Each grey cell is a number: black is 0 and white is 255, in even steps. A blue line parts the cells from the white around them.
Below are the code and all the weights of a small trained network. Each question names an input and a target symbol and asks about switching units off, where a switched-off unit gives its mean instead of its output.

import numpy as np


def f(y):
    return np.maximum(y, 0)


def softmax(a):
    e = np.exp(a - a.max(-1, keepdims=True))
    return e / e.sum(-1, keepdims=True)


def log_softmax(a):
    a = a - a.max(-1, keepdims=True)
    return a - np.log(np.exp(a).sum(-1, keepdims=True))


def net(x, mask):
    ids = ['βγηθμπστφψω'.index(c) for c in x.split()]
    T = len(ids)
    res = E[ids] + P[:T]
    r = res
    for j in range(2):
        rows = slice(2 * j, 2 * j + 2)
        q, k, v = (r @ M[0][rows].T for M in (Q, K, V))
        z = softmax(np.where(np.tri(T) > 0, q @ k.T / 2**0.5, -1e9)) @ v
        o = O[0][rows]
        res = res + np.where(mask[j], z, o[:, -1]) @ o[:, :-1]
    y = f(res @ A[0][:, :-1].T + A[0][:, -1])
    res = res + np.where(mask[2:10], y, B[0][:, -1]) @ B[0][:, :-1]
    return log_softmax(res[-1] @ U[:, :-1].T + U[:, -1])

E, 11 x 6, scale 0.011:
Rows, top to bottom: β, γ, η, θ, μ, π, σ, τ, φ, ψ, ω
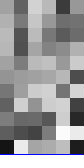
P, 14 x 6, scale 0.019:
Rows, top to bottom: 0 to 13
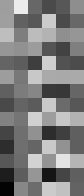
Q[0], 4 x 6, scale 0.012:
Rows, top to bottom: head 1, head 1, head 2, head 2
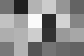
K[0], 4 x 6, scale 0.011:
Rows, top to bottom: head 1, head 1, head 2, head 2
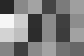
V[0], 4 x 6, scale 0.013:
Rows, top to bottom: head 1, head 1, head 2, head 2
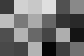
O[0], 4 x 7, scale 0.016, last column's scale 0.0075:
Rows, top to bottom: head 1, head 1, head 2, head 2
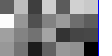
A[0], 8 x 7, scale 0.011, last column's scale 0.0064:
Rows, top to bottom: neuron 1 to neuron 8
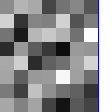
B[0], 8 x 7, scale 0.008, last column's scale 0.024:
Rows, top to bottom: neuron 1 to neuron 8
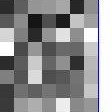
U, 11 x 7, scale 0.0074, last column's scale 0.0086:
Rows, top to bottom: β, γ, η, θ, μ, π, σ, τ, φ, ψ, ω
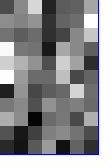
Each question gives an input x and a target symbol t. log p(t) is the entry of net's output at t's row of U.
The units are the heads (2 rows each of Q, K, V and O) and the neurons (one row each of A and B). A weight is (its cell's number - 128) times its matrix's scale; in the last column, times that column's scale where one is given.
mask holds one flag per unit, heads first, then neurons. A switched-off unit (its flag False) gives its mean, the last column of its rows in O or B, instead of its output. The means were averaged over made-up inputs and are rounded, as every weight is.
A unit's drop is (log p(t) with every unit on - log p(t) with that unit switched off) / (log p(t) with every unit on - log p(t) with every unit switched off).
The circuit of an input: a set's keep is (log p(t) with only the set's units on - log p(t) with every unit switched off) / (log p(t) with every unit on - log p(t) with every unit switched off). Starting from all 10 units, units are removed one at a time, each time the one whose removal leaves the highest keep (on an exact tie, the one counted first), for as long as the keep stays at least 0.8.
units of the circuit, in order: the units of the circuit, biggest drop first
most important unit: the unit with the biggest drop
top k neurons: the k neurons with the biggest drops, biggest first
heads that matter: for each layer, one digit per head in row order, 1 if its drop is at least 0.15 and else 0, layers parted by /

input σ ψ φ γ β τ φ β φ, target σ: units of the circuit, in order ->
(head 1)
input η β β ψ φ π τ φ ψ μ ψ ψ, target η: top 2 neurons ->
(neuron 2; neuron 6)
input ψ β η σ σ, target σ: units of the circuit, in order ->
(head 2; head 1)
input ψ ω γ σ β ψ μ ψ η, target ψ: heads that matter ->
10
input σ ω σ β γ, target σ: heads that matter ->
11
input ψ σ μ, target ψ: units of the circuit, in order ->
(head 1; neuron 3; neuron 7)
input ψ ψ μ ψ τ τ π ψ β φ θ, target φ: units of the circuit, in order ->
(neuron 2; head 1)
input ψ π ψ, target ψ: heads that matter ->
10
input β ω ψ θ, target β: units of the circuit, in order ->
(neuron 5; neuron 3; head 1)
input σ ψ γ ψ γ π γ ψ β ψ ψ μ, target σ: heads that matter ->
10
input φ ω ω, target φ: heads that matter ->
11
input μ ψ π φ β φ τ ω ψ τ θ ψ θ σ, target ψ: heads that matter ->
10
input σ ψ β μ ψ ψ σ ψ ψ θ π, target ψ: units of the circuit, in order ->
(neuron 3; head 1)
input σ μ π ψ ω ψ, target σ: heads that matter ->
10
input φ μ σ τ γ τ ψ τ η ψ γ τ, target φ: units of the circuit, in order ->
(head 2; neuron 2; head 1)
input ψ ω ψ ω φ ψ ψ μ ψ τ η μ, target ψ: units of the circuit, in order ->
(neuron 3; head 1; neuron 7)
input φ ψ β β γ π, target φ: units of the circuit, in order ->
(neuron 2; head 2; head 1)
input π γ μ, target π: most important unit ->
head 2
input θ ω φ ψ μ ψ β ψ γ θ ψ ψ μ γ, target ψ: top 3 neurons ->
(neuron 3; neuron 7; neuron 4)
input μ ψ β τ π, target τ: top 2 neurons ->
(neuron 4; neuron 3)
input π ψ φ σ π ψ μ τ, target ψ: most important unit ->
neuron 3
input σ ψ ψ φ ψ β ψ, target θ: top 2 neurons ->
(neuron 4; neuron 5)
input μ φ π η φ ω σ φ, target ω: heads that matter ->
10
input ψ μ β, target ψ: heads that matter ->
10
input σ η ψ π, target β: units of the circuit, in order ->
(neuron 3; neuron 5; head 1)
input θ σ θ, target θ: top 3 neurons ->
(neuron 7; neuron 6; neuron 5)
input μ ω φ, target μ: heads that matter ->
11
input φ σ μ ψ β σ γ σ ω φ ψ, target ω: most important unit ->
head 1
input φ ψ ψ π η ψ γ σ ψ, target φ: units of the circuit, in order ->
(head 2; neuron 2; head 1)
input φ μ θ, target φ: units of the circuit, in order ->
(neuron 2; head 2; head 1)
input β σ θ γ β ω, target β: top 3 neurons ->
(neuron 3; neuron 5; neuron 6)
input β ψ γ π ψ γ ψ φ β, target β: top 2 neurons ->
(neuron 3; neuron 5)
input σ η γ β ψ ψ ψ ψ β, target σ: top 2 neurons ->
(neuron 4; neuron 3)
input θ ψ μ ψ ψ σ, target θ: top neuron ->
(neuron 6)
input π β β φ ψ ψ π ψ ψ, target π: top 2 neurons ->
(neuron 7; neuron 2)
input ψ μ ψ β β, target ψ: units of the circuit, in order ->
(neuron 3; head 1; head 2)
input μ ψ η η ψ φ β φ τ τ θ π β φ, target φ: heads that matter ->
01
